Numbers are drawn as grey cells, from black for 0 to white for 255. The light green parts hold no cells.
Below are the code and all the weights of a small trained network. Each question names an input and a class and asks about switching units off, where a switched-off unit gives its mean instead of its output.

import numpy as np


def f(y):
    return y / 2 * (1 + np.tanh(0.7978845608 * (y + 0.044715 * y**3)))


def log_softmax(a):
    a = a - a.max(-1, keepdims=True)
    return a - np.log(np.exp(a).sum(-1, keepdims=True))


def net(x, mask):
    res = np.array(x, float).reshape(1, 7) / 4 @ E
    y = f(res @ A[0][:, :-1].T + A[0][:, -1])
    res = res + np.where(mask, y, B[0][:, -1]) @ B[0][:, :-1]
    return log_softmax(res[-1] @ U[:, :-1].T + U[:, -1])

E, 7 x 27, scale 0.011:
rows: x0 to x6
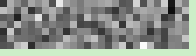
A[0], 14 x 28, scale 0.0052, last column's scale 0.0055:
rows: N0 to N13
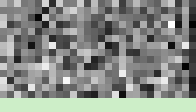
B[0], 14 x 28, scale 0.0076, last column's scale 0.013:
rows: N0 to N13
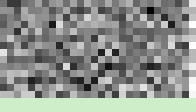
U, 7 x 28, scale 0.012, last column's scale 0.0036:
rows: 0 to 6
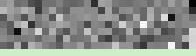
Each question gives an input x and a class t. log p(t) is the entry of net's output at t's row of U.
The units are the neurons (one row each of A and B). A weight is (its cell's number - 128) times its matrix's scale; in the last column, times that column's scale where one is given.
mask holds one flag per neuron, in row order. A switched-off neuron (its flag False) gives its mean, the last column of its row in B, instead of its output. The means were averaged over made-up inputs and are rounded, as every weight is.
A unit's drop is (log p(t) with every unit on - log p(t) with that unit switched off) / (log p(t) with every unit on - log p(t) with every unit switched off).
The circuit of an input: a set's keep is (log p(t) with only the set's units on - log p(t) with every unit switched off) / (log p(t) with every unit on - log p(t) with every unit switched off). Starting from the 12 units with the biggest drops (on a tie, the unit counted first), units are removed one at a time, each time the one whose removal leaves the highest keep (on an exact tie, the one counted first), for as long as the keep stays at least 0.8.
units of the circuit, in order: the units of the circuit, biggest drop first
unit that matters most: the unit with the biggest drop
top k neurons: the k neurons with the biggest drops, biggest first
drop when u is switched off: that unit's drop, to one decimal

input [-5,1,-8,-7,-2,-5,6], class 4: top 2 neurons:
[N2; N0]
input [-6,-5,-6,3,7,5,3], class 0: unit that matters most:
N5
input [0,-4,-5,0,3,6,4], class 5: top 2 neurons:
[N12; N6]
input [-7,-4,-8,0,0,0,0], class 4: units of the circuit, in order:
[N2; N0]
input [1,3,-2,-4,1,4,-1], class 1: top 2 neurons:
[N9; N7]
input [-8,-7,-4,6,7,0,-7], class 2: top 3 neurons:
[N3; N11; N6]
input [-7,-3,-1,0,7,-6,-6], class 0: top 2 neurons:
[N5; N8]
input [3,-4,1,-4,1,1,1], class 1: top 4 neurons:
[N6; N3; N12; N10]
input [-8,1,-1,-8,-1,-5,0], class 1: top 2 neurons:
[N7; N10]
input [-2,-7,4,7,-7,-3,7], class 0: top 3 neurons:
[N11; N12; N6]
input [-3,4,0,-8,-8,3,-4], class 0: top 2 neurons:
[N11; N13]
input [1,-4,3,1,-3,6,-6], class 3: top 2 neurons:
[N12; N9]
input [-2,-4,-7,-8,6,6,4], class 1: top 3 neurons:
[N7; N10; N11]
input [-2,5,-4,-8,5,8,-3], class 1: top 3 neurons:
[N7; N9; N10]
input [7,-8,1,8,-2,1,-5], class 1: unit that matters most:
N13
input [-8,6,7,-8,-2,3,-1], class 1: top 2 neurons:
[N7; N10]
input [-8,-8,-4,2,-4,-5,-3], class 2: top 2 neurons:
[N3; N6]
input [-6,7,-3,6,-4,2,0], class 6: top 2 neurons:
[N6; N7]
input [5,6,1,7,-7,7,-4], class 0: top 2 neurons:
[N11; N9]
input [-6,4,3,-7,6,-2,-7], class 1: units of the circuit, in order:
[N7]
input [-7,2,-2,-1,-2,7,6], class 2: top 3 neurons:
[N3; N12; N9]
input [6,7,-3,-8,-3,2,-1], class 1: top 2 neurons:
[N7; N3]
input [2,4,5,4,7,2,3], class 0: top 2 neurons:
[N5; N12]
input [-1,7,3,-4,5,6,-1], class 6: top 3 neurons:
[N6; N9; N11]
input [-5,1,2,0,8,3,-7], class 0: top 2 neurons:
[N5; N8]
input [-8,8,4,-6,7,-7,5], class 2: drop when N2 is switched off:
0.0
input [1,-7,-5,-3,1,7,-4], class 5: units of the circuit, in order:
[N6]
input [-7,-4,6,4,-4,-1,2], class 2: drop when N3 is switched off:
0.7
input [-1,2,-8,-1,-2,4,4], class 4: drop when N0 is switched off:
0.1
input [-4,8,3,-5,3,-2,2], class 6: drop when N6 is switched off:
0.8
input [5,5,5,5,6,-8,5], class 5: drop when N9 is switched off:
0.7
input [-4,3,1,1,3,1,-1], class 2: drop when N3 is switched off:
0.5
